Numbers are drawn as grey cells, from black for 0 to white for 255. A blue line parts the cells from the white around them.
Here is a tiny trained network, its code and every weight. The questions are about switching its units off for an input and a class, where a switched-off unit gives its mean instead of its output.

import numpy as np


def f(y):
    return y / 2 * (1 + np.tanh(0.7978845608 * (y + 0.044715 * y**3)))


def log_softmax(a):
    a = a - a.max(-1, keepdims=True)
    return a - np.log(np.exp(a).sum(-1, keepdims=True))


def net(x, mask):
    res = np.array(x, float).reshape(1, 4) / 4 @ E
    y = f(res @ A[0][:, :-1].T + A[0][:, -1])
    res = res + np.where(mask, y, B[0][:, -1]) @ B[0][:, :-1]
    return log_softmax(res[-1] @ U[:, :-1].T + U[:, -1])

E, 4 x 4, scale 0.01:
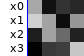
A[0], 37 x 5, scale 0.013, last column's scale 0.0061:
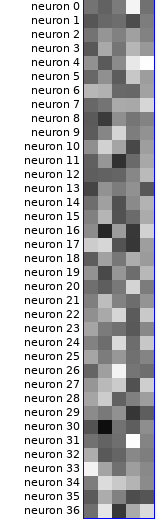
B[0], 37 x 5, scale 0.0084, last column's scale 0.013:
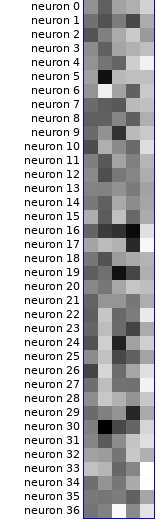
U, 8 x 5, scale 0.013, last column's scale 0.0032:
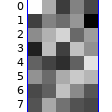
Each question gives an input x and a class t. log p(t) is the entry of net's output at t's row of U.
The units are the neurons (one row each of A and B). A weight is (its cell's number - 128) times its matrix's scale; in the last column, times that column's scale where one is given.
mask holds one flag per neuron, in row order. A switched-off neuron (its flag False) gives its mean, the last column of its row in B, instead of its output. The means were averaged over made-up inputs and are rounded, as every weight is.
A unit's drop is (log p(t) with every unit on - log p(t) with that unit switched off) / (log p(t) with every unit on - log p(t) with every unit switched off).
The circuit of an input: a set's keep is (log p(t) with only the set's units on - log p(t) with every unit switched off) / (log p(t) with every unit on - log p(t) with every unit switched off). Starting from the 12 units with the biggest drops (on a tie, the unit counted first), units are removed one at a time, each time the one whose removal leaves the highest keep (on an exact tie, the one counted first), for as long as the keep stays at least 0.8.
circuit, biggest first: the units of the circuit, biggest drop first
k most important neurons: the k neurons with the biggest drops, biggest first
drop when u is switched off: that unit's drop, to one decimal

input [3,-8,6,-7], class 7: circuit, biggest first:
neuron 16
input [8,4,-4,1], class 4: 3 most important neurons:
neuron 16; neuron 30; neuron 19
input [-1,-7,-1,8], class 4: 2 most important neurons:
neuron 30; neuron 36
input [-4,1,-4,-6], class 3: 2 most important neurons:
neuron 34; neuron 22
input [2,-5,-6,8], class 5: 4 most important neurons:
neuron 20; neuron 0; neuron 31; neuron 4
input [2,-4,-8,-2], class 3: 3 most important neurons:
neuron 17; neuron 24; neuron 15
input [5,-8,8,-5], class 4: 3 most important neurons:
neuron 16; neuron 30; neuron 6
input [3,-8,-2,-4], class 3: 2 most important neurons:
neuron 24; neuron 26
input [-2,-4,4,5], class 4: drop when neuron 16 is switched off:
-0.1
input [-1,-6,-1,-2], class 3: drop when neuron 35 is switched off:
0.0
